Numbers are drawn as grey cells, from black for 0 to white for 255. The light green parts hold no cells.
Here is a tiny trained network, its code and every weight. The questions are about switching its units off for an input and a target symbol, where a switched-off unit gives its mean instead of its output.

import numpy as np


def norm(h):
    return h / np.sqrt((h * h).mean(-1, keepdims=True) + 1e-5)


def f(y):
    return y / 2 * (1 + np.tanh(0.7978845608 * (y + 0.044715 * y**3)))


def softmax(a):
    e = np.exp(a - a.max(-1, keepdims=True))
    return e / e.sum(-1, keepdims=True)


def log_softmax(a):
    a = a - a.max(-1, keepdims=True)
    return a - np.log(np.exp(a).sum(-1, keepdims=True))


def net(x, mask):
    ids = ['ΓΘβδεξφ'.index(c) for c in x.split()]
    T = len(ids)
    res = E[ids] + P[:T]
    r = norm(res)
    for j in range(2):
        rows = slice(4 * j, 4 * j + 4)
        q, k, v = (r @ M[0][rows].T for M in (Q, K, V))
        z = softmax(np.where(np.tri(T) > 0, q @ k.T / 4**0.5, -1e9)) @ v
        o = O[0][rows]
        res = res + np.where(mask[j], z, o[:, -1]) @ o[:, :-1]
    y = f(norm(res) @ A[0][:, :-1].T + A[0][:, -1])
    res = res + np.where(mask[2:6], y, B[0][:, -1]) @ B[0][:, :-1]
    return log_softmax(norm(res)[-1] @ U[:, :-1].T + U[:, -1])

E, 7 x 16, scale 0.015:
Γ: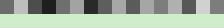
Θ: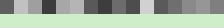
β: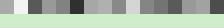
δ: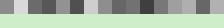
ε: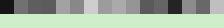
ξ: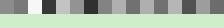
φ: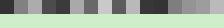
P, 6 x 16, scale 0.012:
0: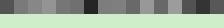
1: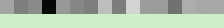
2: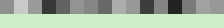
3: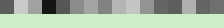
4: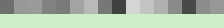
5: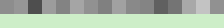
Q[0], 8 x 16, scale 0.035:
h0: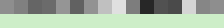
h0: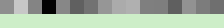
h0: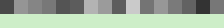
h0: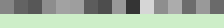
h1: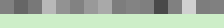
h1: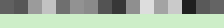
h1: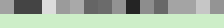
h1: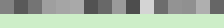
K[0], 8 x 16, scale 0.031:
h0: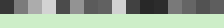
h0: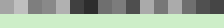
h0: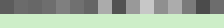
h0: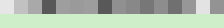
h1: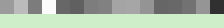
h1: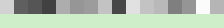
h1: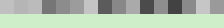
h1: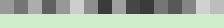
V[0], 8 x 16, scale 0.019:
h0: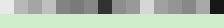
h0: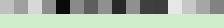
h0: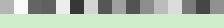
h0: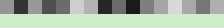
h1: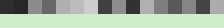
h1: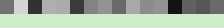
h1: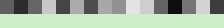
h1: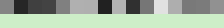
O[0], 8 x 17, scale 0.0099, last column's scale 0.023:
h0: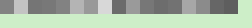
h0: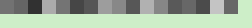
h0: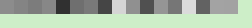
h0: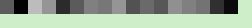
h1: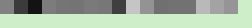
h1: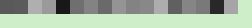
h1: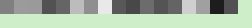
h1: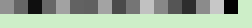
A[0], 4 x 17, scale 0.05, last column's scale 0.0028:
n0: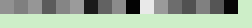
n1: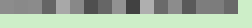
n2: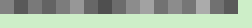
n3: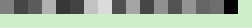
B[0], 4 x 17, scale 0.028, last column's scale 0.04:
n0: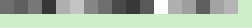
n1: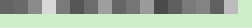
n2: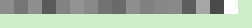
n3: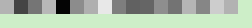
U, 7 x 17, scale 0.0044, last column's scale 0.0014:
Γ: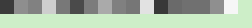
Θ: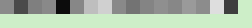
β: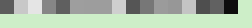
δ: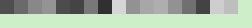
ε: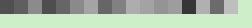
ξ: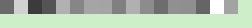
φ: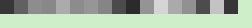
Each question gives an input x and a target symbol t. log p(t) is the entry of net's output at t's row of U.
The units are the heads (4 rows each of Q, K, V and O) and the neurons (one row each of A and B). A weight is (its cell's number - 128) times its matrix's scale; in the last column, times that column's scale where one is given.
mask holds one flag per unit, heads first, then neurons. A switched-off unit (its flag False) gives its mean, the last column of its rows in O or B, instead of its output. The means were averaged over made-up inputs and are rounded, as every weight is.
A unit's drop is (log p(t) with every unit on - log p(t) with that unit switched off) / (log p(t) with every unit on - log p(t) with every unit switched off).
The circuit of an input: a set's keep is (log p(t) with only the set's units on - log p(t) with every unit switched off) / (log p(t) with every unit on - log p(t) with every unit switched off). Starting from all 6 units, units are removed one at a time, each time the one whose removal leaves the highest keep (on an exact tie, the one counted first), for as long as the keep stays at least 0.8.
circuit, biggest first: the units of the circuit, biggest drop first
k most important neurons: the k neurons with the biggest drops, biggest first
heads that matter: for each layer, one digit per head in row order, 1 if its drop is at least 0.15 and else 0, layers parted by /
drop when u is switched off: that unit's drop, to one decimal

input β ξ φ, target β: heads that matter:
01
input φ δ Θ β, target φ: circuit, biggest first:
h0, n0
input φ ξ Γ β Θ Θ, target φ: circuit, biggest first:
h1, n0
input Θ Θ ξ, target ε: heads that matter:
01
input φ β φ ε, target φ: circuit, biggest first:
h0, n0
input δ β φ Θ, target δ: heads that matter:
00
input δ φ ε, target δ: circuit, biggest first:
h1
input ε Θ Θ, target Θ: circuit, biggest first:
h1, n3
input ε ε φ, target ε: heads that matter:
10
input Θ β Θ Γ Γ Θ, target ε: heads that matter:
01
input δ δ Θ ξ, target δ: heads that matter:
00
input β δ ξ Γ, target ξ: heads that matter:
10
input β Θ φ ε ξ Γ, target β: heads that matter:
01
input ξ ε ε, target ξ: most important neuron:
n2
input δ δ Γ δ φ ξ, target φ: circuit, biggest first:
h1, n0
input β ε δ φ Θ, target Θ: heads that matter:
11
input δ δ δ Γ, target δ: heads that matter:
00
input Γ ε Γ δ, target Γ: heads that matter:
01
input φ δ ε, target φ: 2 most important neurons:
n0, n1
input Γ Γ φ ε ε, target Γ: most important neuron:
n0
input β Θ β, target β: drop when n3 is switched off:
0.0
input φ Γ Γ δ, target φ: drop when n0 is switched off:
1.7
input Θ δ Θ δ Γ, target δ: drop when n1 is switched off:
0.0
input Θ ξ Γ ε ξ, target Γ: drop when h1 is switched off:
0.8
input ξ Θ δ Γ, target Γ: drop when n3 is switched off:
0.1
